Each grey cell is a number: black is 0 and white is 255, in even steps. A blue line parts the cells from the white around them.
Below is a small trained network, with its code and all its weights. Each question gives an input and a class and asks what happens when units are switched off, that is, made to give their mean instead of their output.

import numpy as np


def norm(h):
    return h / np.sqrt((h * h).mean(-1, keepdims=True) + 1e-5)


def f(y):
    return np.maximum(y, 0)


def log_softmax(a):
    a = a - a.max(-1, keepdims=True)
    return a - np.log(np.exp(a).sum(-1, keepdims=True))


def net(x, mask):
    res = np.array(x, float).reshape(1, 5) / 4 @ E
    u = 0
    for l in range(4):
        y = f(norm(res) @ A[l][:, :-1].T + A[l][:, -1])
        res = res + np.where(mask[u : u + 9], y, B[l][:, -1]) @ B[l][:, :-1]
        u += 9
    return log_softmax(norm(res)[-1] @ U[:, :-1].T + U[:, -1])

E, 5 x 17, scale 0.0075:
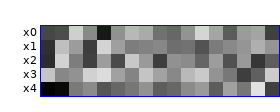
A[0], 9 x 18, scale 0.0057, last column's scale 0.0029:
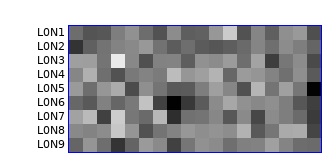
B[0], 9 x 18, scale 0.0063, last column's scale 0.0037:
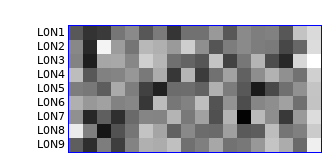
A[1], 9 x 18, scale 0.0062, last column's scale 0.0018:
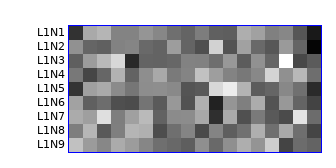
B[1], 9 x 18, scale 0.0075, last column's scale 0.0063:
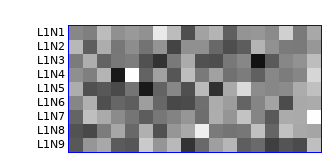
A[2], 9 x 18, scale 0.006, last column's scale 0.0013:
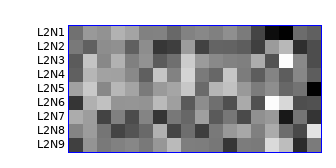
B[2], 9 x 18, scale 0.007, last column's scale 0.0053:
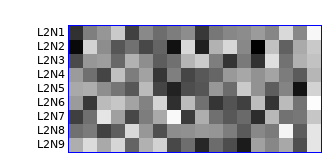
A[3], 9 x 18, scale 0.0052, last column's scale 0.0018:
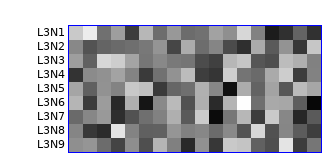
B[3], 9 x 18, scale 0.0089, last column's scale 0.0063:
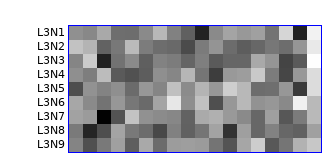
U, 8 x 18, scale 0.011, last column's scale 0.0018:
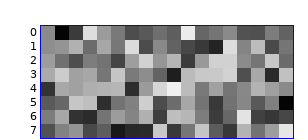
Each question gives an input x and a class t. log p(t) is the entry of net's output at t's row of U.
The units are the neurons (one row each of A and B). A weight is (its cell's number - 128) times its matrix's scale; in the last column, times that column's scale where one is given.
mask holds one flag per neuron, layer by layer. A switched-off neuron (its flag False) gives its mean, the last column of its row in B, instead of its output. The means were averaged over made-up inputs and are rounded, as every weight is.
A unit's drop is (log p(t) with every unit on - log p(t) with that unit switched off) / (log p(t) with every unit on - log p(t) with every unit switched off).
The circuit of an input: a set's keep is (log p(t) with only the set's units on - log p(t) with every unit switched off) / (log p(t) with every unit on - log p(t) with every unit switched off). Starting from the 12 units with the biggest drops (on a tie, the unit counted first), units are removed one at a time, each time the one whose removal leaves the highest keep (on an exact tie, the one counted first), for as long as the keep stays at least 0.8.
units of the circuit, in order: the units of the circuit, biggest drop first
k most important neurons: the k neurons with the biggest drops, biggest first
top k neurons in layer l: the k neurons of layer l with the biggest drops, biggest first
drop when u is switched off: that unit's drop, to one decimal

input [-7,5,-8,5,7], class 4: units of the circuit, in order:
[L2N3]
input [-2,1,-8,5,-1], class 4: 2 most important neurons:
[L2N3, L1N8]
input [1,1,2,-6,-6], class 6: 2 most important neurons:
[L0N7, L1N7]
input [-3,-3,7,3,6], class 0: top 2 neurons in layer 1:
[L1N7, L1N1]
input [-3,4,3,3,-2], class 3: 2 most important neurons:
[L2N5, L1N9]
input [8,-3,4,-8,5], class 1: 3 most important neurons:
[L2N6, L1N1, L2N9]
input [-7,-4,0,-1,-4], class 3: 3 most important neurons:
[L1N7, L3N1, L0N1]
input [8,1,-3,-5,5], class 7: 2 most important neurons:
[L1N3, L2N2]
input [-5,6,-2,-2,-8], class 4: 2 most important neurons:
[L1N8, L2N3]
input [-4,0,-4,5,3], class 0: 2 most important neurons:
[L0N1, L0N3]
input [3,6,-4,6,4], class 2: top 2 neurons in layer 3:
[L3N6, L3N3]
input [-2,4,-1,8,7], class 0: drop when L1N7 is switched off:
0.1
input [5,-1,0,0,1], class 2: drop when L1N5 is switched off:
1.3
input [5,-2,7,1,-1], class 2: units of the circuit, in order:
[L1N5]
